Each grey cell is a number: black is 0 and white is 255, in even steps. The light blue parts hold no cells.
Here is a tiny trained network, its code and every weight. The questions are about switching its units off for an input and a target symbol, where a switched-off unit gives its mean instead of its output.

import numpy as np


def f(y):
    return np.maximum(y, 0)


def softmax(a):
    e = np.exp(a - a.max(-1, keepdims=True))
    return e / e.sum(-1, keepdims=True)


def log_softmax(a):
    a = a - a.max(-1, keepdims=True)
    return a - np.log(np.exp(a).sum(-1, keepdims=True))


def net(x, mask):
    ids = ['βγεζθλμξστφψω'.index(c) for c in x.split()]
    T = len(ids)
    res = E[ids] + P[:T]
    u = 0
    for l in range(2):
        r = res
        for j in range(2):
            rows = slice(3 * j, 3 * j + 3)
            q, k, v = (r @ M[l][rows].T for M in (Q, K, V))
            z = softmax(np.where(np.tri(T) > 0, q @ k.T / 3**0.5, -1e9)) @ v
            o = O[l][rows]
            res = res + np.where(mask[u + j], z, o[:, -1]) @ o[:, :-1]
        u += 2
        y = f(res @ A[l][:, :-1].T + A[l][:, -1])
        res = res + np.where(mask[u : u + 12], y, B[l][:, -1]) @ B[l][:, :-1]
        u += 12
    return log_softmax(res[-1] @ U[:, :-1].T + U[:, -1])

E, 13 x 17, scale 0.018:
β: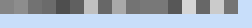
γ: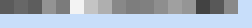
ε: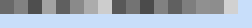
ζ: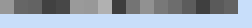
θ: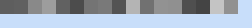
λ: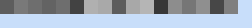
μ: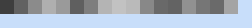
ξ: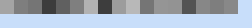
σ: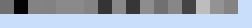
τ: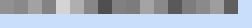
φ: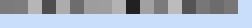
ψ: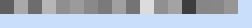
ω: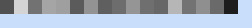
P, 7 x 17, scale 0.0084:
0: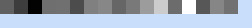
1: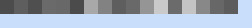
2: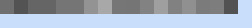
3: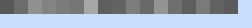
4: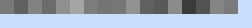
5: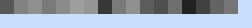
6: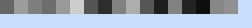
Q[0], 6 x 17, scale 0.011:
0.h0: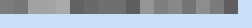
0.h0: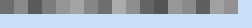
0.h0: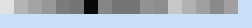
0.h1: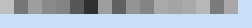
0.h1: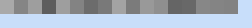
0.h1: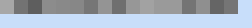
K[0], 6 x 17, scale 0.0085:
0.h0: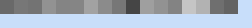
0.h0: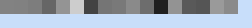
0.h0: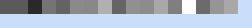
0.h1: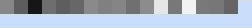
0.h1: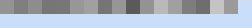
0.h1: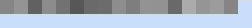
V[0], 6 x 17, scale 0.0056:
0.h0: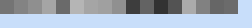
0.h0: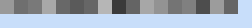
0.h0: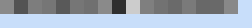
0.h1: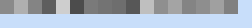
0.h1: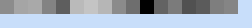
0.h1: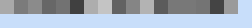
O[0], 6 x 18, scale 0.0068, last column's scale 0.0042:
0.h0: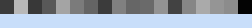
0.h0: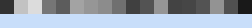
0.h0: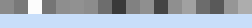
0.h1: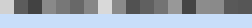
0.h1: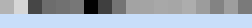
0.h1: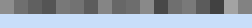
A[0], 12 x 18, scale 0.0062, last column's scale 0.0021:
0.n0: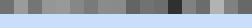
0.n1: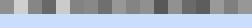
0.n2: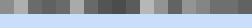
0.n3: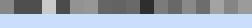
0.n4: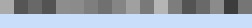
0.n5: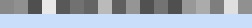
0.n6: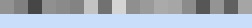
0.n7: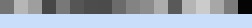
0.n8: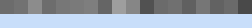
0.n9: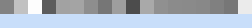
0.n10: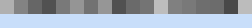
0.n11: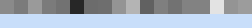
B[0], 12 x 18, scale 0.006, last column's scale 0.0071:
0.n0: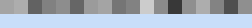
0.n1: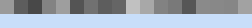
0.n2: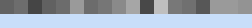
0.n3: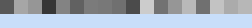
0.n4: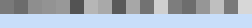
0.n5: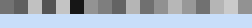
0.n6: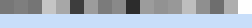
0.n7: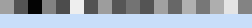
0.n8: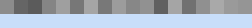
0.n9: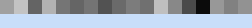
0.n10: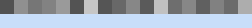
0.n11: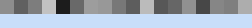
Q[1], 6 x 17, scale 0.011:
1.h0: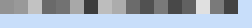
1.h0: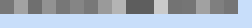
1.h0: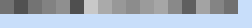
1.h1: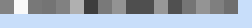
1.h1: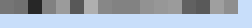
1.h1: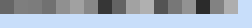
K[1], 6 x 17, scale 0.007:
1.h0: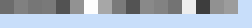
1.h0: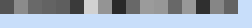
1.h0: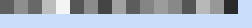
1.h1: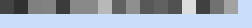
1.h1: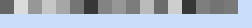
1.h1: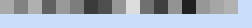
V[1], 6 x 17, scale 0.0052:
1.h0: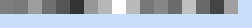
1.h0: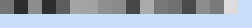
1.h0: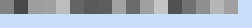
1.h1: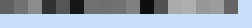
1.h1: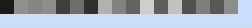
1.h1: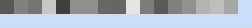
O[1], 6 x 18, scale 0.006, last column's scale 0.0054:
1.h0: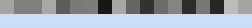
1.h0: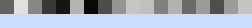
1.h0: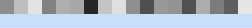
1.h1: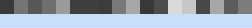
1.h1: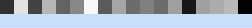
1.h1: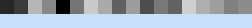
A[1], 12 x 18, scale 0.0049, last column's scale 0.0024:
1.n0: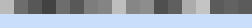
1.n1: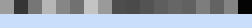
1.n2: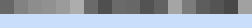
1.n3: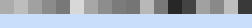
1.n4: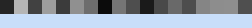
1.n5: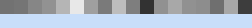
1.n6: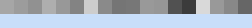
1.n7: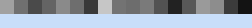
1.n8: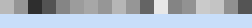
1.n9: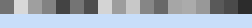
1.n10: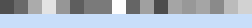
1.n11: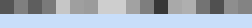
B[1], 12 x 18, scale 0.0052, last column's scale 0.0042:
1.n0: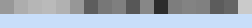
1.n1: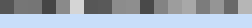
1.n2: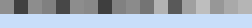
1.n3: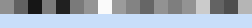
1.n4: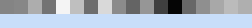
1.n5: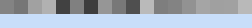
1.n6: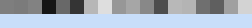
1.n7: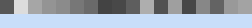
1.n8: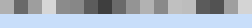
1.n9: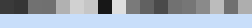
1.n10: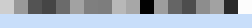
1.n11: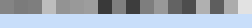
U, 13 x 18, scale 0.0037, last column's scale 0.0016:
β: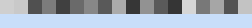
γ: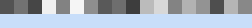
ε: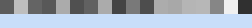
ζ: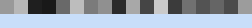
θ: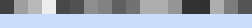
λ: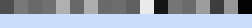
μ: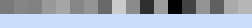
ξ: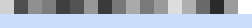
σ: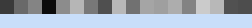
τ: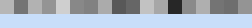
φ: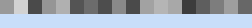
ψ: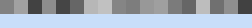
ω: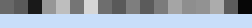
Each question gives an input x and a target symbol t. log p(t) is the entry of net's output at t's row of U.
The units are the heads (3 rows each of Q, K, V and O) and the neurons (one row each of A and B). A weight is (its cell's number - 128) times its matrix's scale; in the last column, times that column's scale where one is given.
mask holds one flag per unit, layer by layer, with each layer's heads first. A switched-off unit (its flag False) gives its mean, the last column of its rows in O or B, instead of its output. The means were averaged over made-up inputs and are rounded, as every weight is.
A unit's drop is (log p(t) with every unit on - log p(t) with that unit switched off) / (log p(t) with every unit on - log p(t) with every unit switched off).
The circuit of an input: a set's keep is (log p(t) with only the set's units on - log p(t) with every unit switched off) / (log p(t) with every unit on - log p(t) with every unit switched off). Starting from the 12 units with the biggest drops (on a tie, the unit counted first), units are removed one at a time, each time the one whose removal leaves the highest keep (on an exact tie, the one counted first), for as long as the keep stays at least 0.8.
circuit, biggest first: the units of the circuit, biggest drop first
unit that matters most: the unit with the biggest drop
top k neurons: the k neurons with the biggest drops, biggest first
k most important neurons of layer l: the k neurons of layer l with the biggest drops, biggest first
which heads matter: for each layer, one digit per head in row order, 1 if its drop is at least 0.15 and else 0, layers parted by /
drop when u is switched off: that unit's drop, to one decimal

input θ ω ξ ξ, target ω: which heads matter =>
00 / 11
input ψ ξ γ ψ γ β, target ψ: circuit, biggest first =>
(1.h1; 1.n3)
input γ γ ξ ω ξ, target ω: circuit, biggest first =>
(1.h0; 1.h1)
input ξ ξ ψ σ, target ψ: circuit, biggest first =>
(1.h1; 1.n3; 1.n6)
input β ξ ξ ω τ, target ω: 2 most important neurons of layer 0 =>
(0.n4; 0.n3)
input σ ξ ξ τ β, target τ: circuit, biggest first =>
(1.h1; 1.h0; 0.n9)
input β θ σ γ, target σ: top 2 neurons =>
(1.n9; 0.n3)
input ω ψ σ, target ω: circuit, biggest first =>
(1.h0; 0.h1; 0.h0)
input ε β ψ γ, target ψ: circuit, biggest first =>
(1.h1; 1.n3; 1.n6)
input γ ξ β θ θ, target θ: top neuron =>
(0.n6)
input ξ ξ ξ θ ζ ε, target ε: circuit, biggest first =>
(0.n5; 0.h1)
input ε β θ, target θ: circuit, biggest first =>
(0.h0; 1.h1)
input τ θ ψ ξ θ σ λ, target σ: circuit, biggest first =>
(1.h0; 1.n9)
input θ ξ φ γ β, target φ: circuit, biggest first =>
(1.h1; 0.h1)
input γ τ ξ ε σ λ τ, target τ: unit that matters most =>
0.n1
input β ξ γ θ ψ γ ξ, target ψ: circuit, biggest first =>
(1.h1; 1.n3; 0.n4)
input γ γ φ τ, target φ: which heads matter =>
11 / 01
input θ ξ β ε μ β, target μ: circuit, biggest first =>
(1.h0; 1.n4; 1.h1; 0.h1)
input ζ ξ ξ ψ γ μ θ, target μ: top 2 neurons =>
(1.n4; 0.n11)
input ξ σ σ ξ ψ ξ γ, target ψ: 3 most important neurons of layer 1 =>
(1.n3; 1.n6; 1.n10)
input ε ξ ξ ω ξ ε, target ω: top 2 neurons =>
(0.n5; 0.n11)
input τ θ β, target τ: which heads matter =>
01 / 11
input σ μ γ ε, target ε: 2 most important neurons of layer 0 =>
(0.n5; 0.n3)
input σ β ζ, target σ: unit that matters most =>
1.h0
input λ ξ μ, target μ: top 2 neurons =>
(1.n10; 1.n11)
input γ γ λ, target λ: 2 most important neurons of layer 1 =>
(1.n4; 1.n10)
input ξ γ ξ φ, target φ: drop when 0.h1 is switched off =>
0.1
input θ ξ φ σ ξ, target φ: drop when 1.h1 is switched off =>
1.3
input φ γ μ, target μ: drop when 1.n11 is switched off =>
0.1
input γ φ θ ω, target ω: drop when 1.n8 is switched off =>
0.0
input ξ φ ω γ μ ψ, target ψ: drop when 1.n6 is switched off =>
0.2
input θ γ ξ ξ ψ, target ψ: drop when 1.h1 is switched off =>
0.8
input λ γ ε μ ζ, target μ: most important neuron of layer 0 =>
(0.n10)
